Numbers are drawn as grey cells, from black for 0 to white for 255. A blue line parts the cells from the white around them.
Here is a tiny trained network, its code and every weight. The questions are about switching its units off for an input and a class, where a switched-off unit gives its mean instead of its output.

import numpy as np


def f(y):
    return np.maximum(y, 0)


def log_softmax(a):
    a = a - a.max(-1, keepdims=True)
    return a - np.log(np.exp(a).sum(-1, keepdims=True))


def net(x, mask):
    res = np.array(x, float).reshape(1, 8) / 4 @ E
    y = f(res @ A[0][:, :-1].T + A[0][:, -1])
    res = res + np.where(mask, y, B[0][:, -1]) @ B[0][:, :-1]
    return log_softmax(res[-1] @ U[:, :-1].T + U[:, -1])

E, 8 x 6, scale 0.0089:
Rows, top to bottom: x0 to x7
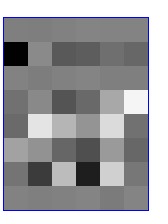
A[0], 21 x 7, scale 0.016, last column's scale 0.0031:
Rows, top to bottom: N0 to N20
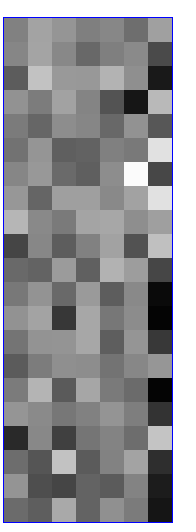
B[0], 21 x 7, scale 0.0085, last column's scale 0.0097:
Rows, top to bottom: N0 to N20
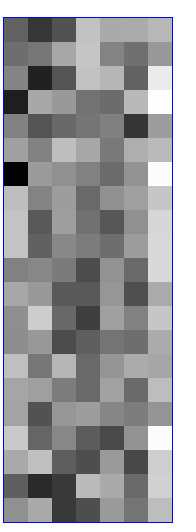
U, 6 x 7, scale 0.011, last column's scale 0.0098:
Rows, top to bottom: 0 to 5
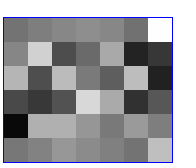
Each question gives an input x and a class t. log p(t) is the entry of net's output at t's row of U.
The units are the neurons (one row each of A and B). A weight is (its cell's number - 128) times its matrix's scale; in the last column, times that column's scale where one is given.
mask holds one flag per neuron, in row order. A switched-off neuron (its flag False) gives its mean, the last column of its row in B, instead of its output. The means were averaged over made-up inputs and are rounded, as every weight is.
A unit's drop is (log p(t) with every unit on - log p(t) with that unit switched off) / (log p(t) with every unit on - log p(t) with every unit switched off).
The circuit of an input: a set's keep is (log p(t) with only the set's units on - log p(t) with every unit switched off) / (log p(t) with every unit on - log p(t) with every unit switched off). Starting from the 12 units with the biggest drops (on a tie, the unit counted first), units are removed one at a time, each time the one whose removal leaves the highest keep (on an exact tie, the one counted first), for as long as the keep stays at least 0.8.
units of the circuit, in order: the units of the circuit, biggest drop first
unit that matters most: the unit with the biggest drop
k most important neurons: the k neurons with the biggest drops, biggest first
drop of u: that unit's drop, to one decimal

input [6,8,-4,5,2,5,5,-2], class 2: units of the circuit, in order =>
N17
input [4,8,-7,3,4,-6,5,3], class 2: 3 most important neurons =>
N17, N9, N14
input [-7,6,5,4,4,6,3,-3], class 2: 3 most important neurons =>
N17, N9, N5
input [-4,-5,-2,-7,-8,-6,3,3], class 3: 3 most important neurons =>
N19, N4, N17
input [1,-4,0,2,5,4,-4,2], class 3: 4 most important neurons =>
N2, N17, N0, N3
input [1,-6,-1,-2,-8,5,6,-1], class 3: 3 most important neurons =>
N19, N17, N12
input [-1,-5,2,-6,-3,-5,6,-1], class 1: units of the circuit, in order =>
N18, N20
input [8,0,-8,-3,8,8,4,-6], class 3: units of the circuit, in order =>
N2, N0
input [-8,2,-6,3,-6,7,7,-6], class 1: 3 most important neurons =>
N18, N20, N2
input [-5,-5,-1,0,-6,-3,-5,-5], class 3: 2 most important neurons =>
N19, N17
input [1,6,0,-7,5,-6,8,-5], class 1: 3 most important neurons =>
N20, N18, N10
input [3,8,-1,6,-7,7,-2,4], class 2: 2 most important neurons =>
N17, N5
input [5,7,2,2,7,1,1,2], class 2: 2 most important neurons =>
N17, N9
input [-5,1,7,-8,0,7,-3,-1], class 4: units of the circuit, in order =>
N3
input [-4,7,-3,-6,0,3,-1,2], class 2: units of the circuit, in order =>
N17, N9
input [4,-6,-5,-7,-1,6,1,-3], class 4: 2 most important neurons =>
N3, N17
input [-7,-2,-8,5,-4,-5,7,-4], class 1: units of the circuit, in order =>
N18, N20
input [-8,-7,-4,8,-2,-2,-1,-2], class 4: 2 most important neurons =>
N6, N17
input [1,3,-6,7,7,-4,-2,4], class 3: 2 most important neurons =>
N2, N3
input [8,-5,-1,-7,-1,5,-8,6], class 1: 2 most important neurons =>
N12, N15
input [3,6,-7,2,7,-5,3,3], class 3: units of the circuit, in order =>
N2
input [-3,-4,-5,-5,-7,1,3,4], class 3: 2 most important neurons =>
N19, N17
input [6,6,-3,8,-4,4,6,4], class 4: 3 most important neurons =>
N6, N2, N8
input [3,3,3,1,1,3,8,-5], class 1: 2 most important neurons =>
N18, N20
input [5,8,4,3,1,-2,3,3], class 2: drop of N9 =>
0.1
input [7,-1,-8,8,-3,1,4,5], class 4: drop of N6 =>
0.9
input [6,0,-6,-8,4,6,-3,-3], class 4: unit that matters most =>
N3
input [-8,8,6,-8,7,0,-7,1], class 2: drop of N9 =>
0.5
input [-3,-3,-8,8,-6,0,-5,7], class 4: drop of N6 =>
1.1
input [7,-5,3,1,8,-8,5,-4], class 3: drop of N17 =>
0.2
